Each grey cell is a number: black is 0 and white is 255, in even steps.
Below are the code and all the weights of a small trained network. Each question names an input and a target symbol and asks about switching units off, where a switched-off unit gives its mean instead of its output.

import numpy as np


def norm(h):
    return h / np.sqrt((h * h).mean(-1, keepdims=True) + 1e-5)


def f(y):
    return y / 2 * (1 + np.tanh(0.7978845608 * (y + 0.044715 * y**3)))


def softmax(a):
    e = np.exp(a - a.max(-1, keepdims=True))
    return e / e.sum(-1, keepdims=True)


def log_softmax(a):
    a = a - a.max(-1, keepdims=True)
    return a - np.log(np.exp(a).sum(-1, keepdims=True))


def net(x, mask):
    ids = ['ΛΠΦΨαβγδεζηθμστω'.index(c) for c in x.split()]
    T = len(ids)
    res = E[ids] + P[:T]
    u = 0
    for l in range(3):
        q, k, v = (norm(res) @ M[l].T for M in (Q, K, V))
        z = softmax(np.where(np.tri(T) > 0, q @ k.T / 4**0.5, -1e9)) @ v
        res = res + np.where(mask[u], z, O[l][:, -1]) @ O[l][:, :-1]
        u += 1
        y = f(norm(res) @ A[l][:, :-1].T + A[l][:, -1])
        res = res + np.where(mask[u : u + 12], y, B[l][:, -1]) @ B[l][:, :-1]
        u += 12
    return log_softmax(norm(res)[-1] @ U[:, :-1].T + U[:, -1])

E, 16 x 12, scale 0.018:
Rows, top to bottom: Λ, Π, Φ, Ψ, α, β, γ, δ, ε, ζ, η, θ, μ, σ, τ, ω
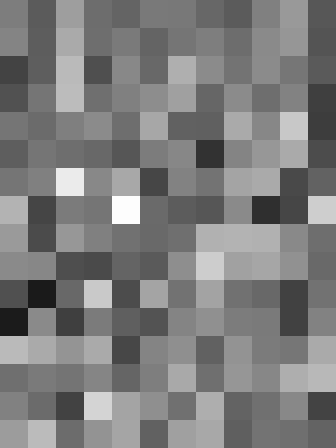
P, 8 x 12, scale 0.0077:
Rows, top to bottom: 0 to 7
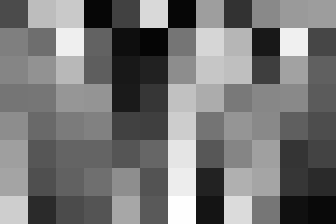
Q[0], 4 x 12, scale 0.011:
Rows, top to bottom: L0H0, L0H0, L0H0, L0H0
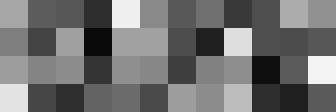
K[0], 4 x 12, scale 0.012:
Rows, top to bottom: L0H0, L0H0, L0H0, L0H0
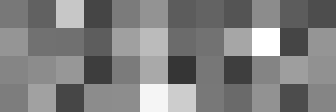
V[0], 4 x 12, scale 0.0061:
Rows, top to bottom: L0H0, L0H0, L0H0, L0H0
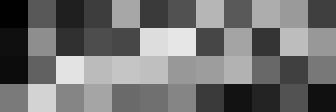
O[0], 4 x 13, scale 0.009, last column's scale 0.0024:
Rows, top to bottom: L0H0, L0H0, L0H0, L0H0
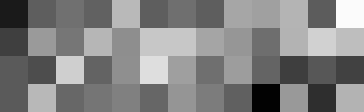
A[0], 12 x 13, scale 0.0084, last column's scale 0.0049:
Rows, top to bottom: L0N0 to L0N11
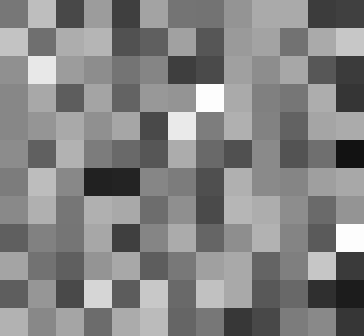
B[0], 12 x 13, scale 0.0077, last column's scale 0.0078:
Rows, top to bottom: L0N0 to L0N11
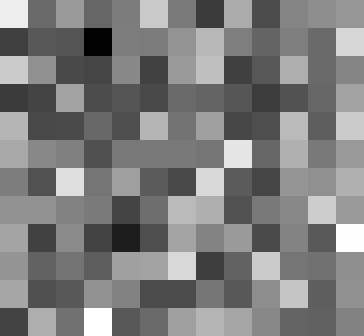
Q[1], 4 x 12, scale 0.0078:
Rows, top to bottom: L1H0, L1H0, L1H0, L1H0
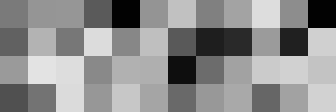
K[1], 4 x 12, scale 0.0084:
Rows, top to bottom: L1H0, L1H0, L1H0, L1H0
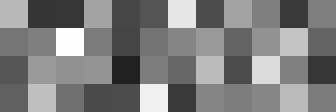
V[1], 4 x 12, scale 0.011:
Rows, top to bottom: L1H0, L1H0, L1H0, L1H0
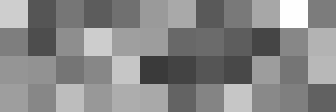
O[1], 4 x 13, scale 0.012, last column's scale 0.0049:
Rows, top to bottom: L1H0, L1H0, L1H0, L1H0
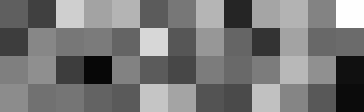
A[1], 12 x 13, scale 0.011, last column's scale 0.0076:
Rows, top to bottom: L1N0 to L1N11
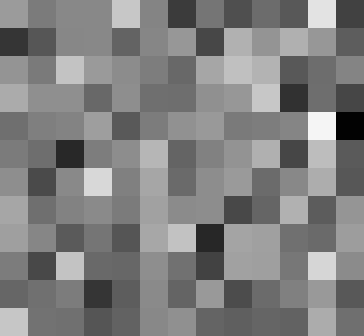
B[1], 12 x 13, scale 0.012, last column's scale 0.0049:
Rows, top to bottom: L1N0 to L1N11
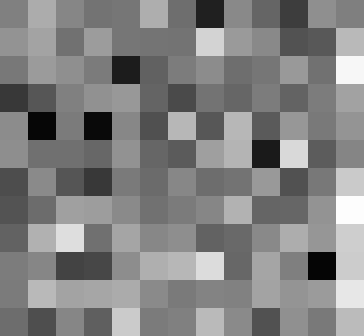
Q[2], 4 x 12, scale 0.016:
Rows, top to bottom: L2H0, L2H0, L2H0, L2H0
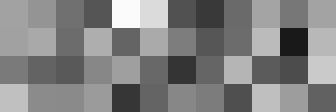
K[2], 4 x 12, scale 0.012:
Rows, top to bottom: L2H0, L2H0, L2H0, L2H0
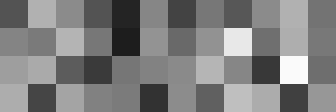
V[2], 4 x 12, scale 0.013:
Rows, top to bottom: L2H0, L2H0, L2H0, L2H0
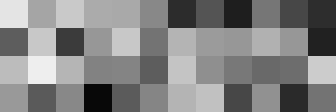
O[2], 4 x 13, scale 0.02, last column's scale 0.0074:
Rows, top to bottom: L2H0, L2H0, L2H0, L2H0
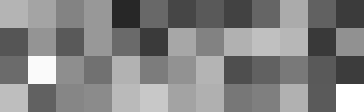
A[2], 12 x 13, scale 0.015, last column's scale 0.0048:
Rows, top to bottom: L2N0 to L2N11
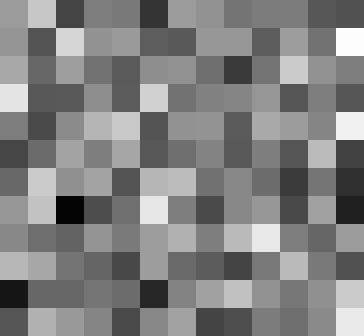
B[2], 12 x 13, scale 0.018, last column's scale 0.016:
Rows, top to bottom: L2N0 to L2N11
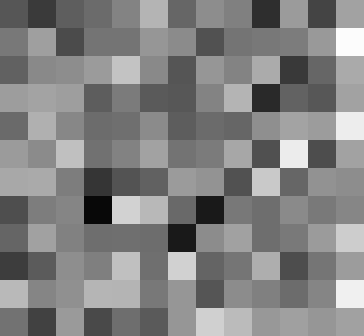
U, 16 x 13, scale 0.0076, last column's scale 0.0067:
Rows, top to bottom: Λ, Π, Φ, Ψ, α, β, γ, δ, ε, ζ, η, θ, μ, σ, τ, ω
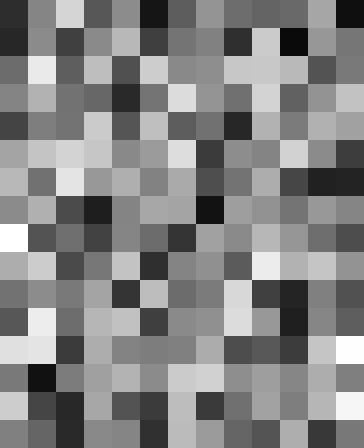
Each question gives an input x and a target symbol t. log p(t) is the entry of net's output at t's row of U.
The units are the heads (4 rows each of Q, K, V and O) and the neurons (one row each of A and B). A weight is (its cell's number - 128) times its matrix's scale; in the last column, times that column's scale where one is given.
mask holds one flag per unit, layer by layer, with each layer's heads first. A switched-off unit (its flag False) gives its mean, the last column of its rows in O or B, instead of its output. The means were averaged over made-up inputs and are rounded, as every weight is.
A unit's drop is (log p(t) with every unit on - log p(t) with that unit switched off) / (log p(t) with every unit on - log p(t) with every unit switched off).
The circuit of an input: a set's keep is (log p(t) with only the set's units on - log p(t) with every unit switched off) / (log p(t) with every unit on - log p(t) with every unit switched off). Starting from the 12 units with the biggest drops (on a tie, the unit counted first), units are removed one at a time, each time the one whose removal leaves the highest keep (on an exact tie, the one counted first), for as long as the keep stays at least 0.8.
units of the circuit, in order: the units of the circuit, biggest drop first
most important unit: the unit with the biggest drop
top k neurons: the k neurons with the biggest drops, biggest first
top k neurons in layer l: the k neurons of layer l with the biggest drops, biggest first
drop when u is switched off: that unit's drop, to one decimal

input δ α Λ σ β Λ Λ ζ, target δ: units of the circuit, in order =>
(L1H0 L0N11 L2N7)
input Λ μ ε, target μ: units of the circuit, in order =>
(L2H0 L0H0)
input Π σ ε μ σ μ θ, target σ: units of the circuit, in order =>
(L2H0)
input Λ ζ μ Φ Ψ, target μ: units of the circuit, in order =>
(L0H0 L2H0)
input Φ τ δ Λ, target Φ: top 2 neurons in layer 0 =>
(L0N8 L0N1)
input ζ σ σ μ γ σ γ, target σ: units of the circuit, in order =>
(L0H0 L0N4)
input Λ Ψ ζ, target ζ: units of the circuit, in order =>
(L0H0 L1H0 L2N4)
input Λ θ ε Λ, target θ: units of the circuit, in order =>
(L2H0 L1H0)
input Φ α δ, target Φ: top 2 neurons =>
(L0N8 L0N1)
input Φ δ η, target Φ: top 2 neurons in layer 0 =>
(L0N8 L0N1)
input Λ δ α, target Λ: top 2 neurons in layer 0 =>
(L0N1 L0N8)
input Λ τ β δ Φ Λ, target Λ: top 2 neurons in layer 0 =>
(L0N1 L0N8)
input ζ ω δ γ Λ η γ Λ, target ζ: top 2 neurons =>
(L0N9 L1N9)
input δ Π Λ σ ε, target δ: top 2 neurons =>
(L0N11 L2N7)
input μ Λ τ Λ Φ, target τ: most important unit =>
L2H0
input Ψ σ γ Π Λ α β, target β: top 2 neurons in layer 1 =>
(L1N2 L1N7)
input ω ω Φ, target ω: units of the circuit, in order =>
(L2H0 L2N0 L0H0)
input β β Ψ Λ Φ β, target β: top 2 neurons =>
(L1N2 L0N0)
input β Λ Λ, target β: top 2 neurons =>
(L2N5 L2N10)
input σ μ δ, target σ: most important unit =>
L0H0
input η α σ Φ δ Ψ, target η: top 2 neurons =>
(L0N4 L2N3)
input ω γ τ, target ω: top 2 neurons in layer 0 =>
(L0N10 L0N2)
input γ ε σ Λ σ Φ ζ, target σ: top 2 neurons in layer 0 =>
(L0N3 L0N4)
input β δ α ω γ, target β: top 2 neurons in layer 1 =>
(L1N6 L1N10)
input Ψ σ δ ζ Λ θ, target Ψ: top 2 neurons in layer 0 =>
(L0N1 L0N8)
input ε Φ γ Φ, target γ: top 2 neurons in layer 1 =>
(L1N8 L1N2)
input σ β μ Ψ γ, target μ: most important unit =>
L1H0
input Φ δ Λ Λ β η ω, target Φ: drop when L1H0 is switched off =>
0.3
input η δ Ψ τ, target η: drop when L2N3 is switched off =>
0.1
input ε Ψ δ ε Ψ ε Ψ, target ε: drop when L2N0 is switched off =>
0.0
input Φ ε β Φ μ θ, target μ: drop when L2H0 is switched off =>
0.3
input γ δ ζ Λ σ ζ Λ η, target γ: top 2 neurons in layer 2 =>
(L2N9 L2N2)
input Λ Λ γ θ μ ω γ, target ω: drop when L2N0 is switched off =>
0.2
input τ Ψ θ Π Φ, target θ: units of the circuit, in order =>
(L1H0)
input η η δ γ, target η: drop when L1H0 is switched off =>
0.5
